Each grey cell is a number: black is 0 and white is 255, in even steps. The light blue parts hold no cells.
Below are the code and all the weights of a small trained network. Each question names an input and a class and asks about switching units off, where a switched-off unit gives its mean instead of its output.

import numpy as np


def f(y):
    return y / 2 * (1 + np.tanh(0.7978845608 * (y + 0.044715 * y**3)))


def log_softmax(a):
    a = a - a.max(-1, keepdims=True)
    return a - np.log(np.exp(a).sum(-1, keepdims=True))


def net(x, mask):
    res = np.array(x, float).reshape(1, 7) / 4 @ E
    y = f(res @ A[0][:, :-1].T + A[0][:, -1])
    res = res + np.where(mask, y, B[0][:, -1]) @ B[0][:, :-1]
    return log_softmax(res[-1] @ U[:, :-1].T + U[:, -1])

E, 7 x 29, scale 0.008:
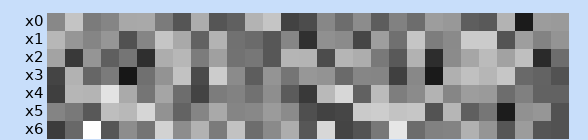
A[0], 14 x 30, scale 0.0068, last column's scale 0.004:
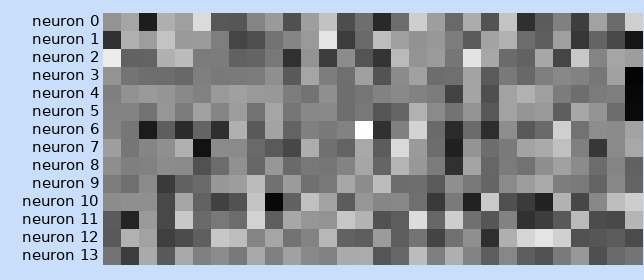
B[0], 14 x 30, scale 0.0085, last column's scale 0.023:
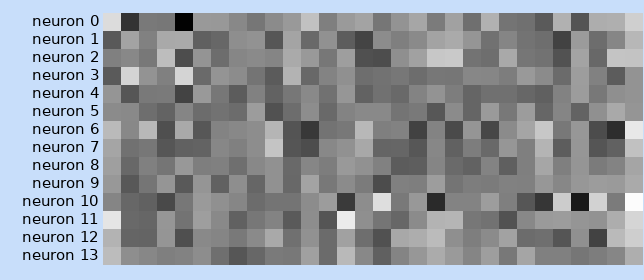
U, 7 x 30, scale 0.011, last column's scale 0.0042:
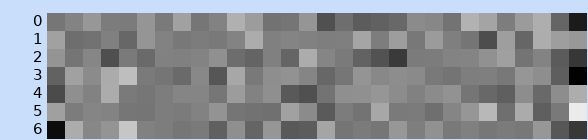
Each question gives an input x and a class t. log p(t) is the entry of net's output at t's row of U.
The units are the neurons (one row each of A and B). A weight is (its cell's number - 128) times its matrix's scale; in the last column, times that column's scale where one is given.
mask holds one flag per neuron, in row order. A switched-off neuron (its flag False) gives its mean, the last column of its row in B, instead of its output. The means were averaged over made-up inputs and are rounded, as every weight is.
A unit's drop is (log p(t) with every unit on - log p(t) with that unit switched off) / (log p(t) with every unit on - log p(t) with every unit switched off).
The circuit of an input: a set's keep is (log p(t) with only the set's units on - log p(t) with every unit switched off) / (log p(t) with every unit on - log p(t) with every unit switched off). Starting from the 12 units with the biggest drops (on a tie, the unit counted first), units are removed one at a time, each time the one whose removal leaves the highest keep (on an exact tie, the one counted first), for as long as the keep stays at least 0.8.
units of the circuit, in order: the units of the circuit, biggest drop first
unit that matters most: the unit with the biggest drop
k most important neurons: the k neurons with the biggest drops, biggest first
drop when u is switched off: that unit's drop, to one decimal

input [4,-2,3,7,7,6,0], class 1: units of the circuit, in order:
[neuron 6]
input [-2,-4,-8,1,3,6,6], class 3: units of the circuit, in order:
[neuron 1; neuron 12]
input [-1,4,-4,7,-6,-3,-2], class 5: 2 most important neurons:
[neuron 10; neuron 12]
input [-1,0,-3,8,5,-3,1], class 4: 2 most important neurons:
[neuron 6; neuron 11]
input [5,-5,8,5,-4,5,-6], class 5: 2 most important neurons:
[neuron 10; neuron 6]
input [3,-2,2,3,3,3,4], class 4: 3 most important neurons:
[neuron 6; neuron 10; neuron 7]
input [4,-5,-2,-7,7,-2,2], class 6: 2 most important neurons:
[neuron 1; neuron 0]
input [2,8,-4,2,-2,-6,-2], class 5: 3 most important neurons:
[neuron 10; neuron 0; neuron 12]
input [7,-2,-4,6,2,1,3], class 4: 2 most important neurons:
[neuron 1; neuron 11]
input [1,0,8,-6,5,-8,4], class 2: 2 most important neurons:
[neuron 2; neuron 11]
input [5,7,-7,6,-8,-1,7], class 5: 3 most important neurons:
[neuron 10; neuron 0; neuron 12]
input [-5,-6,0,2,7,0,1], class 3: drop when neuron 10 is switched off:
0.5
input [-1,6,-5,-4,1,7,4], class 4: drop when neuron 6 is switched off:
0.2
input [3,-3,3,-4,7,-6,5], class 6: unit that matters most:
neuron 0
